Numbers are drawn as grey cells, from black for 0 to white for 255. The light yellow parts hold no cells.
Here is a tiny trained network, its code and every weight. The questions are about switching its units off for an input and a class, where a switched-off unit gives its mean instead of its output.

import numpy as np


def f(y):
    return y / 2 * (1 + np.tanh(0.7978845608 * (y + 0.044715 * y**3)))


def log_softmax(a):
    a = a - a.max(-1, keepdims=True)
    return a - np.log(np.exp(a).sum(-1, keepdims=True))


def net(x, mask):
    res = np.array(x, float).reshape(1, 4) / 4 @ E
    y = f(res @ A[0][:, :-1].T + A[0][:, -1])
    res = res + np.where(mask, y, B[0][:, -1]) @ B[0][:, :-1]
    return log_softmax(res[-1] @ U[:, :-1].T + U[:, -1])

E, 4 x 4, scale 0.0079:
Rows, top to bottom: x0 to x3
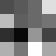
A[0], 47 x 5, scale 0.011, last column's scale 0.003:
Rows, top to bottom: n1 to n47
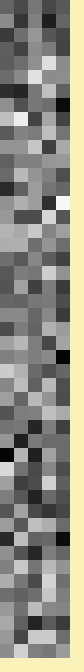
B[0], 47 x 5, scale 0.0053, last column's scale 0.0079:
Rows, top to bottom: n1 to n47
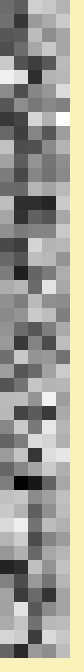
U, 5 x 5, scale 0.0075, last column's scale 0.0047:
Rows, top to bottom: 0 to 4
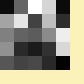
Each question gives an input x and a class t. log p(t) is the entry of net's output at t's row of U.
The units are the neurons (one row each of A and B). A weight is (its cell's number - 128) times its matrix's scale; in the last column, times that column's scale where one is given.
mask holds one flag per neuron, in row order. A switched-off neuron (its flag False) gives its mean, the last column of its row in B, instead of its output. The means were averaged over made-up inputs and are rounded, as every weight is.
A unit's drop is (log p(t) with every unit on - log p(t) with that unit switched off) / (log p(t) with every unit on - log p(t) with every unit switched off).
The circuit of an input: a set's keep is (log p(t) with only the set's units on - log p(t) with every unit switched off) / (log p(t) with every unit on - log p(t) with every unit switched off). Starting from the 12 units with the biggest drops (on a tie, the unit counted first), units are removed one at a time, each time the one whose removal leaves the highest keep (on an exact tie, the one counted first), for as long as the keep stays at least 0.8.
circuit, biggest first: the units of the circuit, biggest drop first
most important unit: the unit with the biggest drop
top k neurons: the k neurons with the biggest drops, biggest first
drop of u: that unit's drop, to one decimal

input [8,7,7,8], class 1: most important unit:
n46
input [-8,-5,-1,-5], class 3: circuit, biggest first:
[n15; n25]
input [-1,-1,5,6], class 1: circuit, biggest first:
[n6; n46; n38]
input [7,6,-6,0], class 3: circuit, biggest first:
[n35; n16]
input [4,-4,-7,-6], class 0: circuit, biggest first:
[n9; n41]
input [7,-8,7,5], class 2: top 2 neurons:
[n5; n6]
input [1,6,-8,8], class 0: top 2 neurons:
[n9; n18]
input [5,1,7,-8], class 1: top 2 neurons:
[n33; n36]
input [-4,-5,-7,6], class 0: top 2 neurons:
[n9; n41]
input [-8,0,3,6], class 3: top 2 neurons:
[n15; n11]
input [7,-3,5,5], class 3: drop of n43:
0.1
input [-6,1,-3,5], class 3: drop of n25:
0.2
